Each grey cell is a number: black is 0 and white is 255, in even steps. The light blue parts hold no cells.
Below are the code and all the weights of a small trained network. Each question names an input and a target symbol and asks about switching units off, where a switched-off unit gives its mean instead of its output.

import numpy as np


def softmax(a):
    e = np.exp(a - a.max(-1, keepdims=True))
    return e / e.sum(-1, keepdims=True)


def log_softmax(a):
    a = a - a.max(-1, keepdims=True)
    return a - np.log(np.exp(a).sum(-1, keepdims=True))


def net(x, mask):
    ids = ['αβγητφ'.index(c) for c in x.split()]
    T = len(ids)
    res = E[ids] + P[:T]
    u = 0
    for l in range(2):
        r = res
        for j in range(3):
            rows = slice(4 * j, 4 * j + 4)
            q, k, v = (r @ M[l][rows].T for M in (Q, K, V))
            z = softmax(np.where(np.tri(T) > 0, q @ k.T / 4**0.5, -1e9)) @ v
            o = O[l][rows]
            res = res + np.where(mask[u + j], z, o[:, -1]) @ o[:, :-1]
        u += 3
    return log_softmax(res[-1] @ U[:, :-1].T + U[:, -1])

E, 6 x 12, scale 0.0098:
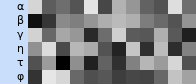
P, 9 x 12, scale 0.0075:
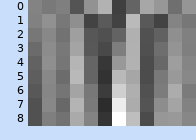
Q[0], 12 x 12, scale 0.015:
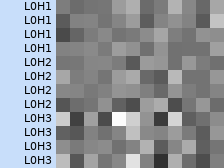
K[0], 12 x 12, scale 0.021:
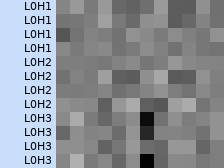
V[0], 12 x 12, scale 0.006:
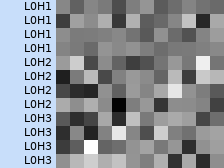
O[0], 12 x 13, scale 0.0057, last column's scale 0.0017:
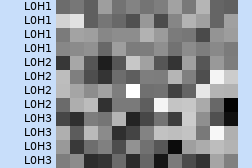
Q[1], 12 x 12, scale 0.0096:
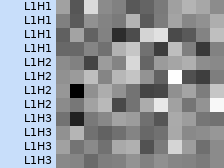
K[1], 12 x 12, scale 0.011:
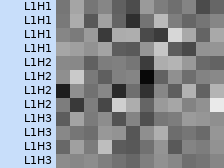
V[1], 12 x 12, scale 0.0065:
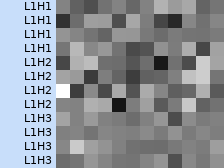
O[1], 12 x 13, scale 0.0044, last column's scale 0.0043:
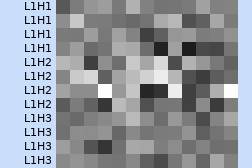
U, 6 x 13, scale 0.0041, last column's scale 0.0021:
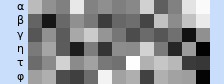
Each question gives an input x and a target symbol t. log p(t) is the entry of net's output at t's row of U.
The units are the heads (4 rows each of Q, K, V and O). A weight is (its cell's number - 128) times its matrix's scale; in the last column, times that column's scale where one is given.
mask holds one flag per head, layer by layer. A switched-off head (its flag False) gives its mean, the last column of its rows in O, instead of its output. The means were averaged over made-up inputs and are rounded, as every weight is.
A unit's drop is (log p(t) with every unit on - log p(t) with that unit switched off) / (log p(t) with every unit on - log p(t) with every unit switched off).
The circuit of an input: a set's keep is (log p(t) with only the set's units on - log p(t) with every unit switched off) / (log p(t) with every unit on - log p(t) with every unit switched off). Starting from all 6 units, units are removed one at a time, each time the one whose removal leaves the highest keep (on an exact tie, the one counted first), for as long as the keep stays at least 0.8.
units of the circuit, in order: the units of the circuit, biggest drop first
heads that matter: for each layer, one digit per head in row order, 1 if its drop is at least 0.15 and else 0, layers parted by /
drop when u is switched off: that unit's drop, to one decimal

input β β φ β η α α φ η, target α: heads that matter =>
001 / 000
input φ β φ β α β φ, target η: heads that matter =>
010 / 100
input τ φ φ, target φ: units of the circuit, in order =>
L0H2, L1H2
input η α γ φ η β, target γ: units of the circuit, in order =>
L0H2
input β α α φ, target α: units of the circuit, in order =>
L0H3, L0H2
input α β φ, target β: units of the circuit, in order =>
L0H3, L1H2
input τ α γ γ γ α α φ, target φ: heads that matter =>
010 / 000
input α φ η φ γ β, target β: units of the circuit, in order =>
L0H3, L1H1
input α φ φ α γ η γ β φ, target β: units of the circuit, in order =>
L0H3, L1H1
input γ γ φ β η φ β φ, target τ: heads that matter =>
010 / 000
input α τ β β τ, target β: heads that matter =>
001 / 000
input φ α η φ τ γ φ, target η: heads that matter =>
010 / 000
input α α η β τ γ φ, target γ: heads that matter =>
001 / 000
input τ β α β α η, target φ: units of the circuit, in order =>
L0H2
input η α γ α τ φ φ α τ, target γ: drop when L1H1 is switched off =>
0.8
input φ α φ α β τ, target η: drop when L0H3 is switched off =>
-0.1
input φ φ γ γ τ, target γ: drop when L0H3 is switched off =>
0.9
